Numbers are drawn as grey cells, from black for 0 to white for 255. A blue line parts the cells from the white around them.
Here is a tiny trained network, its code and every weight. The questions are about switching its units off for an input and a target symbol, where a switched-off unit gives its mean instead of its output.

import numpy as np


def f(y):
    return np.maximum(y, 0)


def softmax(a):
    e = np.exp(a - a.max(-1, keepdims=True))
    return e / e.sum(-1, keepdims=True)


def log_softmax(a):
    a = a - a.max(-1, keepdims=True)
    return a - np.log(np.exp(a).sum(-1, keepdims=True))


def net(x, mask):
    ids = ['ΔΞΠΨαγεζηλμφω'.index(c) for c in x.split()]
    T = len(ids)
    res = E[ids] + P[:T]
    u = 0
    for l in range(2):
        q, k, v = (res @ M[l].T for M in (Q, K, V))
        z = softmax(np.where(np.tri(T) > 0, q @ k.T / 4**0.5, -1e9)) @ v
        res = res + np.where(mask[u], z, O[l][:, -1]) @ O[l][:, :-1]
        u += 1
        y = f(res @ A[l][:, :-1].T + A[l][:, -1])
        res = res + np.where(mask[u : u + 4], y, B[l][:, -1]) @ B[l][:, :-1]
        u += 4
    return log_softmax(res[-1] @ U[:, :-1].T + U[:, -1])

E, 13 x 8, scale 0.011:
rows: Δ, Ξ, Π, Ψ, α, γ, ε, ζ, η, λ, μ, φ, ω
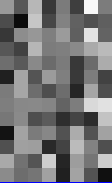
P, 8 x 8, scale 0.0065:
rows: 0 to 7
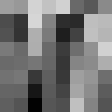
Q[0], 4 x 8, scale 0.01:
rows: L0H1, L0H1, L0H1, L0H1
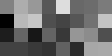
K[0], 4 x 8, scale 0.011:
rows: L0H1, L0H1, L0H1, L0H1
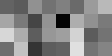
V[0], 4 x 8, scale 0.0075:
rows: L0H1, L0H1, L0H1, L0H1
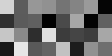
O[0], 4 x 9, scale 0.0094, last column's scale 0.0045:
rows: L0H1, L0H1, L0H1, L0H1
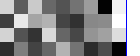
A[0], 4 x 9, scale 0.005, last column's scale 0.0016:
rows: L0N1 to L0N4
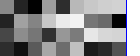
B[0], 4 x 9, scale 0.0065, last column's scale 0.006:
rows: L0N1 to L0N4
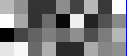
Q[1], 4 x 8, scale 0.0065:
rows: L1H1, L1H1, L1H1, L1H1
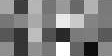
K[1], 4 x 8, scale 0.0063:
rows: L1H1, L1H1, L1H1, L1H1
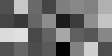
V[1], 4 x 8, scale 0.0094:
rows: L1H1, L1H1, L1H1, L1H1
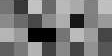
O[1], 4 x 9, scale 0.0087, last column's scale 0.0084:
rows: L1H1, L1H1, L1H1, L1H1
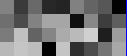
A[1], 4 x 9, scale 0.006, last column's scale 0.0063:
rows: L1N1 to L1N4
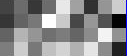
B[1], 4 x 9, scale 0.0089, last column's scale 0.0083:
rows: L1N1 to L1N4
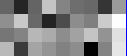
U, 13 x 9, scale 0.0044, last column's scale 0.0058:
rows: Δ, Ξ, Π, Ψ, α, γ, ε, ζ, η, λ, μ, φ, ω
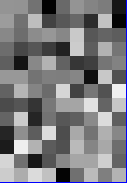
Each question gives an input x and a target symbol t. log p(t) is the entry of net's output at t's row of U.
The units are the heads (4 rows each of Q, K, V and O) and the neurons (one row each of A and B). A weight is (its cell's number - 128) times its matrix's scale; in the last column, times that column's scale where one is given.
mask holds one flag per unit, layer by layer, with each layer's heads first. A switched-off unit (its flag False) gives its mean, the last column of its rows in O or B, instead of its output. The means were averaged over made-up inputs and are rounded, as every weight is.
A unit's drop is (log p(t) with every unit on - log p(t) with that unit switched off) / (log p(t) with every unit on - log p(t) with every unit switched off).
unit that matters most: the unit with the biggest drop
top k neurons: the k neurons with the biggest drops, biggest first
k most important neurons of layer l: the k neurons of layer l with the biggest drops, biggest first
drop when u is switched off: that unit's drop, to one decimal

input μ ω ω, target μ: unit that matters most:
L0H1
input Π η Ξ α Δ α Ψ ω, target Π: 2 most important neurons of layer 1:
L1N4, L1N2
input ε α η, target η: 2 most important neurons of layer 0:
L0N1, L0N4
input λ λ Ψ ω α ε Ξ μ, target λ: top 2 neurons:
L0N2, L0N1
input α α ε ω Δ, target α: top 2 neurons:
L0N1, L1N2
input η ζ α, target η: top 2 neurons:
L1N2, L0N1
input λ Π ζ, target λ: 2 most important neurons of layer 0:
L0N2, L0N3
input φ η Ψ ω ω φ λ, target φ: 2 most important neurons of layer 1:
L1N2, L1N4
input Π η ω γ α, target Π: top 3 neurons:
L0N2, L1N4, L0N4
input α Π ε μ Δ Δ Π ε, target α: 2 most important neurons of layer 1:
L1N2, L1N1
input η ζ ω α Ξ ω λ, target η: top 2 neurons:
L1N2, L1N3
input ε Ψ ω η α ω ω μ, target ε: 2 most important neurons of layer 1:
L1N3, L1N2
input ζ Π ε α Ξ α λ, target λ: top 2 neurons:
L0N2, L1N1
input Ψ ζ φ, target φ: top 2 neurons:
L0N1, L0N2
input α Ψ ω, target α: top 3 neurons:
L0N1, L1N2, L1N3
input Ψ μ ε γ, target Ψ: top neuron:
L0N1
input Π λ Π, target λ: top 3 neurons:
L0N1, L0N2, L0N3
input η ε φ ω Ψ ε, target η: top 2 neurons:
L1N2, L1N3
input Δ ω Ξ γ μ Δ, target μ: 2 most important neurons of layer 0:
L0N1, L0N3
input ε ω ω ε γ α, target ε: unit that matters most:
L1H1
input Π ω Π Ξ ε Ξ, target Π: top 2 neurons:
L0N2, L1N4
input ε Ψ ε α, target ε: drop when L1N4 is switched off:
0.1
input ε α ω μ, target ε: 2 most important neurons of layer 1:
L1N2, L1N3
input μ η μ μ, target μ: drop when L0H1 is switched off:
0.8
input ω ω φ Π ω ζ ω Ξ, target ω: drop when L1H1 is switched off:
0.1
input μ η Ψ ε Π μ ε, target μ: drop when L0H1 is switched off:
0.9
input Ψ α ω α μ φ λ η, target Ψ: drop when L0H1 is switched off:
0.8
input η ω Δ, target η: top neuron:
L1N2
